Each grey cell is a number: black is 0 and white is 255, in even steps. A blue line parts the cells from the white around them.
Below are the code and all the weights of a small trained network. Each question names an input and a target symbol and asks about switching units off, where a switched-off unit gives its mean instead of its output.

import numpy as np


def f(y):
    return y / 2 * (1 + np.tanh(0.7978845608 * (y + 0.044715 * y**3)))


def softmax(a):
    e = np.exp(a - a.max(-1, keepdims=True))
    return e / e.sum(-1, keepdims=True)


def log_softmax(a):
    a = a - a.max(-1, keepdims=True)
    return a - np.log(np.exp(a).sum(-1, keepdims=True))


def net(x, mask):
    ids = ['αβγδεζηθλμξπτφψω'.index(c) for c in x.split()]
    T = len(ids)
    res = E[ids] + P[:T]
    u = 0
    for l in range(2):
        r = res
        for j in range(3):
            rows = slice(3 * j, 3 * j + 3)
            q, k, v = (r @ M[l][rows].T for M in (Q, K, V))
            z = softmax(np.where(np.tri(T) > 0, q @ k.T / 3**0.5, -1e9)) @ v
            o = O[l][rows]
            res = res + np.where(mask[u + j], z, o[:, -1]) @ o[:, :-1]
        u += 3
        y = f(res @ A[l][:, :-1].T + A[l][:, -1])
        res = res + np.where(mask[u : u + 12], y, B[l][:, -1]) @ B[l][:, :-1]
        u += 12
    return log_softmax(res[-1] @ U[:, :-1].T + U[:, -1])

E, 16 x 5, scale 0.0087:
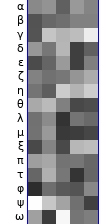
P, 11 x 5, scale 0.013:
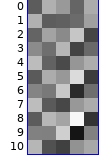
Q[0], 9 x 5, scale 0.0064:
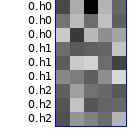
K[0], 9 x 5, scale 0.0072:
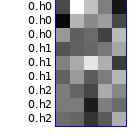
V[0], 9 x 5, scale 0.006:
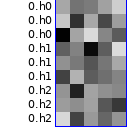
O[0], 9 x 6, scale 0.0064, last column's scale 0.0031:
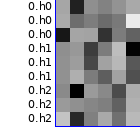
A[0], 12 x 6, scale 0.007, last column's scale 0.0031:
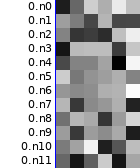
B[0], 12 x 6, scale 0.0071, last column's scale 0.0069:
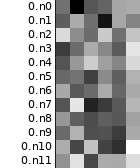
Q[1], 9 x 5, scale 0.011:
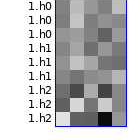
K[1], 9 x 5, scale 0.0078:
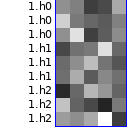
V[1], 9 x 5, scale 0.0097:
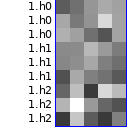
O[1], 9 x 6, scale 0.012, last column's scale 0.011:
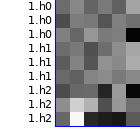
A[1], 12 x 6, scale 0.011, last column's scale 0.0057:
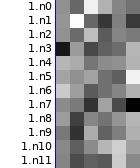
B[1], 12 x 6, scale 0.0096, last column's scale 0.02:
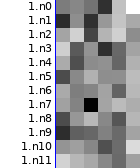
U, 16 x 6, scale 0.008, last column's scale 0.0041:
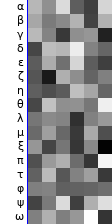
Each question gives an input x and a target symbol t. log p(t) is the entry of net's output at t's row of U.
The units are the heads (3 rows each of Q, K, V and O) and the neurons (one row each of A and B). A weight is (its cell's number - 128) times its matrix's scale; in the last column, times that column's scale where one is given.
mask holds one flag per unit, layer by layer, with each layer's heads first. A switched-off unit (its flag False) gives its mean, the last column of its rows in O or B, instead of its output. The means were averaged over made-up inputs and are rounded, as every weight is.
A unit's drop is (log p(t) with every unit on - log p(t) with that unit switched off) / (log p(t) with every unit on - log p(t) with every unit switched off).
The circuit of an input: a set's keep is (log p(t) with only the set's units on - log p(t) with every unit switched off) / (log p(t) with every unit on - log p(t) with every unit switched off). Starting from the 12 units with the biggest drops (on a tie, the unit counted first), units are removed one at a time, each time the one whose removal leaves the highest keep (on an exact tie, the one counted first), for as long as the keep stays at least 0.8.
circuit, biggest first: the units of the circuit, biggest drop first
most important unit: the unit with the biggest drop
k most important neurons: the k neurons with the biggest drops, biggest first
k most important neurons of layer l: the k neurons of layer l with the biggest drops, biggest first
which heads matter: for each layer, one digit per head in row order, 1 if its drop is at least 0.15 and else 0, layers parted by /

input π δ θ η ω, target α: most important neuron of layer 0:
[0.n10]
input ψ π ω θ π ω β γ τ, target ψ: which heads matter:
000 / 001
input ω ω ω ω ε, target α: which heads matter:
000 / 101
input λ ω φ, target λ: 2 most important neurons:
[1.n3, 0.n7]
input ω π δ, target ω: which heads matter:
100 / 001
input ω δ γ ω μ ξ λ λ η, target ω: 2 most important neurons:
[1.n0, 0.n0]
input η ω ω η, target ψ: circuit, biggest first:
[1.h2, 1.n0, 1.n7]
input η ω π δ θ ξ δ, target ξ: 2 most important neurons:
[0.n10, 1.n3]
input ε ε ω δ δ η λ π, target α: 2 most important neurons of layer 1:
[1.n7, 1.n1]
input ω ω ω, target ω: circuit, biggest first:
[1.n0, 1.h2, 0.n11]
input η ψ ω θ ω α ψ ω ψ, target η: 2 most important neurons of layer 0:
[0.n0, 0.n3]
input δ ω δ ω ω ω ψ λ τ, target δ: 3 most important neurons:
[0.n10, 0.n11, 0.n7]
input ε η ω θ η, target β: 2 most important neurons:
[0.n7, 1.n0]
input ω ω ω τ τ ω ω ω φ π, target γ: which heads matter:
100 / 111
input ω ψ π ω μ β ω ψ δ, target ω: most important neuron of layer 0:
[0.n0]
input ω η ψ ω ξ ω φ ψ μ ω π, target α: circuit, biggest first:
[1.h2, 1.n7, 1.n1]
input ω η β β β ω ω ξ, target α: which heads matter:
000 / 011
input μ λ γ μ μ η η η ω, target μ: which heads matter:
111 / 101
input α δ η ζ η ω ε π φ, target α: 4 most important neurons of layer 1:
[1.n3, 1.n0, 1.n1, 1.n9]
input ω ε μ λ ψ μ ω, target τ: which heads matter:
100 / 001
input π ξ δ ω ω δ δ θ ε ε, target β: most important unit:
0.h0
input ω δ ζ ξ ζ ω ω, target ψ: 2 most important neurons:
[1.n0, 1.n7]
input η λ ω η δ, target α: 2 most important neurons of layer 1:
[1.n7, 1.n1]
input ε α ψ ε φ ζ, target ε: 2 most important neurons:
[0.n10, 1.n7]
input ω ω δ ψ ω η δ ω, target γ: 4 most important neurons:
[0.n7, 0.n9, 0.n5, 0.n4]
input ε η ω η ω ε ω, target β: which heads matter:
100 / 101
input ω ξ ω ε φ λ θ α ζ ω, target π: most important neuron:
[1.n0]
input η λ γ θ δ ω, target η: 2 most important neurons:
[0.n0, 1.n7]
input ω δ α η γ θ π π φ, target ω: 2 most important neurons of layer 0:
[0.n0, 0.n10]
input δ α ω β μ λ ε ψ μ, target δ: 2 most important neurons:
[0.n10, 0.n11]
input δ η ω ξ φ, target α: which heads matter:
000 / 011
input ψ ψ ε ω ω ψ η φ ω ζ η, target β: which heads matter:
000 / 011
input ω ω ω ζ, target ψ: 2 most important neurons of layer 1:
[1.n0, 1.n7]
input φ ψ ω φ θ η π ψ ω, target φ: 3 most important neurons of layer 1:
[1.n3, 1.n7, 1.n0]
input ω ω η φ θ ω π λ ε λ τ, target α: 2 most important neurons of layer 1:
[1.n7, 1.n1]
